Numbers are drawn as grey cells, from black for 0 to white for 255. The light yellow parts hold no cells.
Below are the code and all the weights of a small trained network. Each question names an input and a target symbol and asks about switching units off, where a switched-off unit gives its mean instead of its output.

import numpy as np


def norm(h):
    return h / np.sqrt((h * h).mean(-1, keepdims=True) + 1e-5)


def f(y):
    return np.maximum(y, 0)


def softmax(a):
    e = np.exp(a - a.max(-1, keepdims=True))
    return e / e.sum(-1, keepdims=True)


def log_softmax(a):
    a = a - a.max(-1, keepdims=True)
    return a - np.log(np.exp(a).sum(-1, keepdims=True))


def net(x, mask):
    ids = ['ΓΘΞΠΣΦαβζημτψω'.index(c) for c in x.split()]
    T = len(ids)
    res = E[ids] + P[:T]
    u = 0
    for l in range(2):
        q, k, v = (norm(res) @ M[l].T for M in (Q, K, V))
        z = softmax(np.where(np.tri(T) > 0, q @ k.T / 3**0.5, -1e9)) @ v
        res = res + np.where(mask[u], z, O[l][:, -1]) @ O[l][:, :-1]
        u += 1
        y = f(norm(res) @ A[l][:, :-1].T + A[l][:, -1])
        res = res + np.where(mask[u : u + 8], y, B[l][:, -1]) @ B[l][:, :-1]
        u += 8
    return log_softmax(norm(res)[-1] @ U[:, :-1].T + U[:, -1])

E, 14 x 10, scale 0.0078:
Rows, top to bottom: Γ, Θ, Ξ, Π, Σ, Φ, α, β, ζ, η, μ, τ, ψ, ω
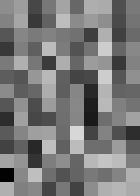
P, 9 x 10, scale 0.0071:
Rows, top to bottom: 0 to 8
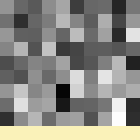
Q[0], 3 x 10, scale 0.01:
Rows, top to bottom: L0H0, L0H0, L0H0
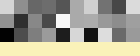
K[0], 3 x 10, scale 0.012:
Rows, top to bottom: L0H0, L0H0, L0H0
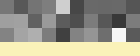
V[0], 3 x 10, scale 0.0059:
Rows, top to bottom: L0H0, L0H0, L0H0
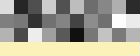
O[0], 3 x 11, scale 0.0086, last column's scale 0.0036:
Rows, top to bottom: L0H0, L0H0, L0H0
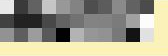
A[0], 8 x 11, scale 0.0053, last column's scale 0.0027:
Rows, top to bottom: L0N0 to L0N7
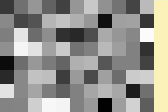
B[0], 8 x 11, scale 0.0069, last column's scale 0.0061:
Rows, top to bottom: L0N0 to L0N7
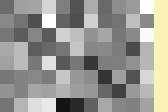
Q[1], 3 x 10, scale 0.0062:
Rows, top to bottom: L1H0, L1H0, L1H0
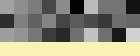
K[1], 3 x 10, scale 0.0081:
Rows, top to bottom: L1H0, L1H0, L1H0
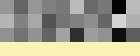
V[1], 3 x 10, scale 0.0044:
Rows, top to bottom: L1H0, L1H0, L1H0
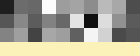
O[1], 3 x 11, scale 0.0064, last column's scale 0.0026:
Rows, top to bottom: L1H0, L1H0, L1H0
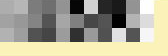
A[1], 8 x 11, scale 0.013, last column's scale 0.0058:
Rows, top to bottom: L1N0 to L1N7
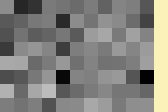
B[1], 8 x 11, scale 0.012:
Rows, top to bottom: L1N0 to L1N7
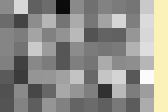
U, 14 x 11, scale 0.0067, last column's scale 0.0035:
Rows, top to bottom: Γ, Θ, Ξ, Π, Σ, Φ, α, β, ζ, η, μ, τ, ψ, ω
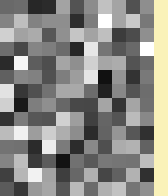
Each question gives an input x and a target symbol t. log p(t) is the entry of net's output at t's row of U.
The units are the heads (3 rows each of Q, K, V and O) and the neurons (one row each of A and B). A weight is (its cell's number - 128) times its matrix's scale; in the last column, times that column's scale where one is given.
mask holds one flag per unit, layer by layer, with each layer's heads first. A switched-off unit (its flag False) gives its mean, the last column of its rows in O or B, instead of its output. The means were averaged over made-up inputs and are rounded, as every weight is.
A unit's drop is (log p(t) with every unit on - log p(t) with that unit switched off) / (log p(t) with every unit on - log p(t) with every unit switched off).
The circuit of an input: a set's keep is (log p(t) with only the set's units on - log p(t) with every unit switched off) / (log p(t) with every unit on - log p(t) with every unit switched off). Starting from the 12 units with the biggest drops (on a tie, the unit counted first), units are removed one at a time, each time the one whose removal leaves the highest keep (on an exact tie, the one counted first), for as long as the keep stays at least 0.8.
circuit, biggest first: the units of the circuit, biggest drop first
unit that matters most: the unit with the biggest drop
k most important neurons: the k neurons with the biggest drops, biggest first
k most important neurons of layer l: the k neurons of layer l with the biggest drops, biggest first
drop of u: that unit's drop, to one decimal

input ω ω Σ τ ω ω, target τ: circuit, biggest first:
(L0H0; L1N0; L1N5)
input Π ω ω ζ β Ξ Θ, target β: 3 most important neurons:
(L1N4; L1N5; L1N0)
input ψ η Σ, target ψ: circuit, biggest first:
(L0H0; L1N5)
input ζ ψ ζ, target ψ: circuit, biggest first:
(L0H0; L1N5; L1N3)
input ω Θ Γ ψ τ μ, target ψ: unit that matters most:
L1H0
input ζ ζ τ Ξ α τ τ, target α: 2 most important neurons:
(L1N6; L1N5)
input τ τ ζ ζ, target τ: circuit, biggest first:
(L1N0; L0H0; L1N5)
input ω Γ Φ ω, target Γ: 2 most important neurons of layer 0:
(L0N2; L0N0)
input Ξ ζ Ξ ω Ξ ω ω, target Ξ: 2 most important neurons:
(L1N5; L1N1)
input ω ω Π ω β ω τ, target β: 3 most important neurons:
(L1N5; L1N4; L1N0)
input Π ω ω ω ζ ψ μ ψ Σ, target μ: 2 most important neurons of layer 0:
(L0N7; L0N1)
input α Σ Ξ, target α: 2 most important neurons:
(L1N6; L1N5)
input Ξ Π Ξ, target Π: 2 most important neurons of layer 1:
(L1N5; L1N2)
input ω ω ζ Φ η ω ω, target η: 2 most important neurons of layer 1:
(L1N5; L1N6)
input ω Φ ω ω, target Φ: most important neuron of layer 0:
(L0N6)
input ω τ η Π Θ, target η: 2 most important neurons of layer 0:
(L0N7; L0N3)
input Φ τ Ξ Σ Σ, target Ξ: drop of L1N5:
0.2
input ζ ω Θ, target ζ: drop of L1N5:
0.1
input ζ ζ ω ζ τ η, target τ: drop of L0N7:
0.0
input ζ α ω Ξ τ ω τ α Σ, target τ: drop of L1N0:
0.3
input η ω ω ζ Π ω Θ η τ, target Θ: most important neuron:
(L1N5)
